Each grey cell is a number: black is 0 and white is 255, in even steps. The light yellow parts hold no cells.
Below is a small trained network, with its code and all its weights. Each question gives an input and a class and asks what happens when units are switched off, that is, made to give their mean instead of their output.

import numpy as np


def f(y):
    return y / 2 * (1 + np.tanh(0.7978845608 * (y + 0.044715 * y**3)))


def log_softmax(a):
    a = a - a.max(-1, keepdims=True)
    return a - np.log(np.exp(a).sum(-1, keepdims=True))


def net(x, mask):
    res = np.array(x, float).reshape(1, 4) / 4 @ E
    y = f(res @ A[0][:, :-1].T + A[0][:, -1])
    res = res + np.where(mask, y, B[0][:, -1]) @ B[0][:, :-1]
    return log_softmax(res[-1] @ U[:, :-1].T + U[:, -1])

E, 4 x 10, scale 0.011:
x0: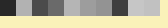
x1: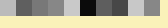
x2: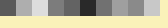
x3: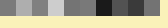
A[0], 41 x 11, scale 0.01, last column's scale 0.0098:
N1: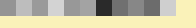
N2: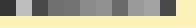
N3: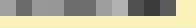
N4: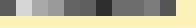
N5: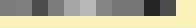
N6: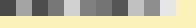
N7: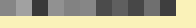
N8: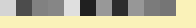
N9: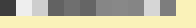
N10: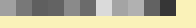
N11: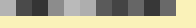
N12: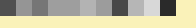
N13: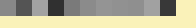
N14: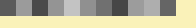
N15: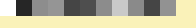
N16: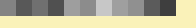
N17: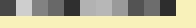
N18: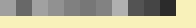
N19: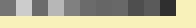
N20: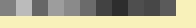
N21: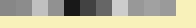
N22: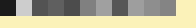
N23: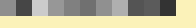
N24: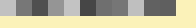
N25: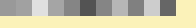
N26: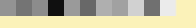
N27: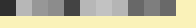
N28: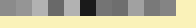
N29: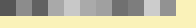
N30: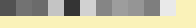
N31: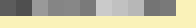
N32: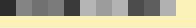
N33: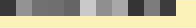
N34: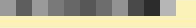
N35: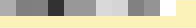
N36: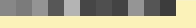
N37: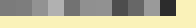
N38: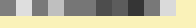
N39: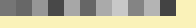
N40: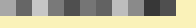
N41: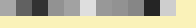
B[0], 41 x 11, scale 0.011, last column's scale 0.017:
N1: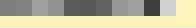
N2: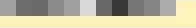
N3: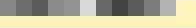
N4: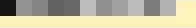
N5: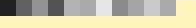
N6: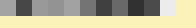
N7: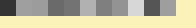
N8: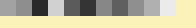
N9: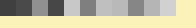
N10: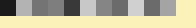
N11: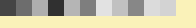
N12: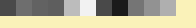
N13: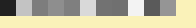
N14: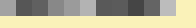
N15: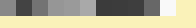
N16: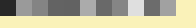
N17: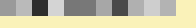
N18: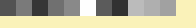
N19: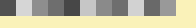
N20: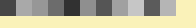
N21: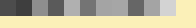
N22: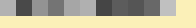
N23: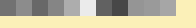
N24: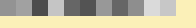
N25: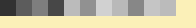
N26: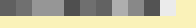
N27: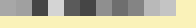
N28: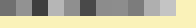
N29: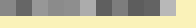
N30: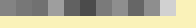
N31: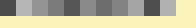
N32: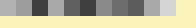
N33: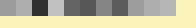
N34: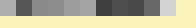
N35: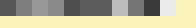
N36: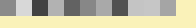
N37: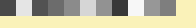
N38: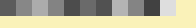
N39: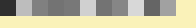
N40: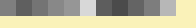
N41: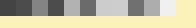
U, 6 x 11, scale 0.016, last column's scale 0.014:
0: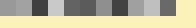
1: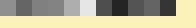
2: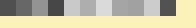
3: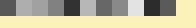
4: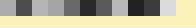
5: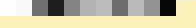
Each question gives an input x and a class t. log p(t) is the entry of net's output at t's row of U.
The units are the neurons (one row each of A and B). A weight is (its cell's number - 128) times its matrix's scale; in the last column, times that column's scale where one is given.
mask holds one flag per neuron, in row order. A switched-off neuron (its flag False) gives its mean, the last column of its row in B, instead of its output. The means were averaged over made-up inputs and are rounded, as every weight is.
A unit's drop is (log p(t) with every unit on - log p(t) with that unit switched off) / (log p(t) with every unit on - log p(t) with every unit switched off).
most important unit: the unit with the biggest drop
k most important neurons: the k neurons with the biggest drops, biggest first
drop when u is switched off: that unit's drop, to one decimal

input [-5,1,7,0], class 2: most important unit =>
N25
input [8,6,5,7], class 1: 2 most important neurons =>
(N6, N14)
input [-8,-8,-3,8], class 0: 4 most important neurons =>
(N32, N33, N17, N27)
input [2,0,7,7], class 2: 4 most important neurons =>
(N9, N25, N21, N35)
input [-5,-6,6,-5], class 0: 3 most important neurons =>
(N27, N32, N17)
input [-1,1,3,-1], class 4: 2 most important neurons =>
(N11, N41)
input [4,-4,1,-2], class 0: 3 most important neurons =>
(N27, N15, N17)
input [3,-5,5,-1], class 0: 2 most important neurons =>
(N27, N41)
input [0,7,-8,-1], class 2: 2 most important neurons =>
(N11, N41)
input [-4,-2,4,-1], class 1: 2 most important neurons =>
(N41, N11)
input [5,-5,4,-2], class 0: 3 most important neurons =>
(N27, N17, N15)
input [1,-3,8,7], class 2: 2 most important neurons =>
(N9, N25)
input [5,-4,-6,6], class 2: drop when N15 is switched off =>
0.2
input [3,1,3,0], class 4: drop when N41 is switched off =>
0.1
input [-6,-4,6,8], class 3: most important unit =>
N38
